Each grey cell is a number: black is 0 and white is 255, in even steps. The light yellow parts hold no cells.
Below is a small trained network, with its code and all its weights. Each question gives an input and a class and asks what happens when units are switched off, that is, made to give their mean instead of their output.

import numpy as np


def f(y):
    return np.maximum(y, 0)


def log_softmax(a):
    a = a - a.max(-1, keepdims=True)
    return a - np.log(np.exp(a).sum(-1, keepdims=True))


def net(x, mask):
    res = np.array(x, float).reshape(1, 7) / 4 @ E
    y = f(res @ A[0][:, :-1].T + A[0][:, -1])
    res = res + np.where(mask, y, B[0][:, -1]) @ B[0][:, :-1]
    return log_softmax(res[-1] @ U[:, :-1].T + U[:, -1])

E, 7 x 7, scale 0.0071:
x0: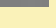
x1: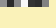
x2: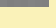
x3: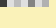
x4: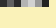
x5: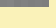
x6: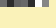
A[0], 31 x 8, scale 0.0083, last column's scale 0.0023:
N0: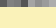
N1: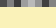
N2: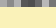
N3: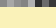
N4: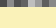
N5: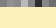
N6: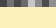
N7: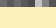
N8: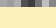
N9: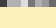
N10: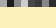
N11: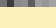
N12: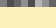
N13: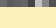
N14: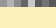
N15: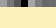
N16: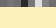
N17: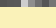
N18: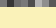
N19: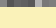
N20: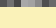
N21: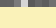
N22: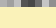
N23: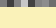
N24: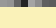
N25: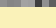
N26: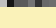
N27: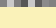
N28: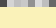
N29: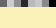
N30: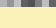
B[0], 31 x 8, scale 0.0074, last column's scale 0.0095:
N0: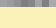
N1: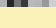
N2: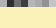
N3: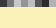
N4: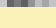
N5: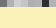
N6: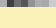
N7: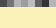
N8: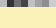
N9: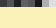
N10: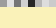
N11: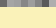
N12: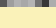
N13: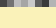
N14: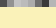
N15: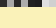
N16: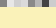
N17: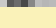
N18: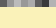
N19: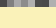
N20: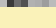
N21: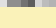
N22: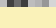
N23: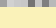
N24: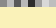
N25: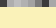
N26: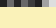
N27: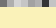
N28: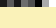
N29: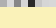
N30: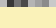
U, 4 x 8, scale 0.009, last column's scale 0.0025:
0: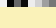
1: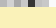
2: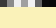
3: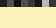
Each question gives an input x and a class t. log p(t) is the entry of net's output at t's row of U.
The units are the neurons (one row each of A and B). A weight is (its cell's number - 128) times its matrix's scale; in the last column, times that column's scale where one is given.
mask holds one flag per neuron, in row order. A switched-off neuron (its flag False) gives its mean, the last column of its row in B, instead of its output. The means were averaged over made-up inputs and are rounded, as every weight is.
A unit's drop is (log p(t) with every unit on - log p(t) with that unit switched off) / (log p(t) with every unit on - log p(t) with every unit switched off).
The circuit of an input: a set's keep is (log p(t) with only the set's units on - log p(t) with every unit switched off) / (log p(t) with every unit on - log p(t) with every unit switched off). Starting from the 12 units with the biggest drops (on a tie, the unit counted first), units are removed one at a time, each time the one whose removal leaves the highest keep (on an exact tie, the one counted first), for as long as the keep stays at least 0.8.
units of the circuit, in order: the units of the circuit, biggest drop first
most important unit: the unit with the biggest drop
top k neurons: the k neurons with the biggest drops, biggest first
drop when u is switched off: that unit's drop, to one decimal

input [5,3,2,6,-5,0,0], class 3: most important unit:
N28
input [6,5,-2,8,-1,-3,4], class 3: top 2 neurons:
[N28, N9]
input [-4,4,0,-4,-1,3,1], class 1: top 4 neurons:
[N28, N10, N9, N23]
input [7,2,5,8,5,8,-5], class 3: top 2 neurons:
[N28, N9]
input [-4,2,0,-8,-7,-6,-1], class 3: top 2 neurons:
[N26, N15]
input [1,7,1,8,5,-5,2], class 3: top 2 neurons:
[N9, N28]
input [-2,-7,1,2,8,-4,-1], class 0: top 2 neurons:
[N1, N6]
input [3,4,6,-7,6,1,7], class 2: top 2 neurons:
[N18, N28]
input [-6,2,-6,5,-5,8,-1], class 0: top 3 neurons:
[N15, N26, N22]
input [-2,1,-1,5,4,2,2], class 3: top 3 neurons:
[N28, N9, N22]
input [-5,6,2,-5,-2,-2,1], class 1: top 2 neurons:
[N10, N28]
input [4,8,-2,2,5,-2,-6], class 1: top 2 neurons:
[N10, N21]
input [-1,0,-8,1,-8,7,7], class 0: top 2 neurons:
[N22, N8]
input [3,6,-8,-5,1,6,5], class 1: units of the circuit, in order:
[N10]
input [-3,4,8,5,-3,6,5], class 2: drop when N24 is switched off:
0.1
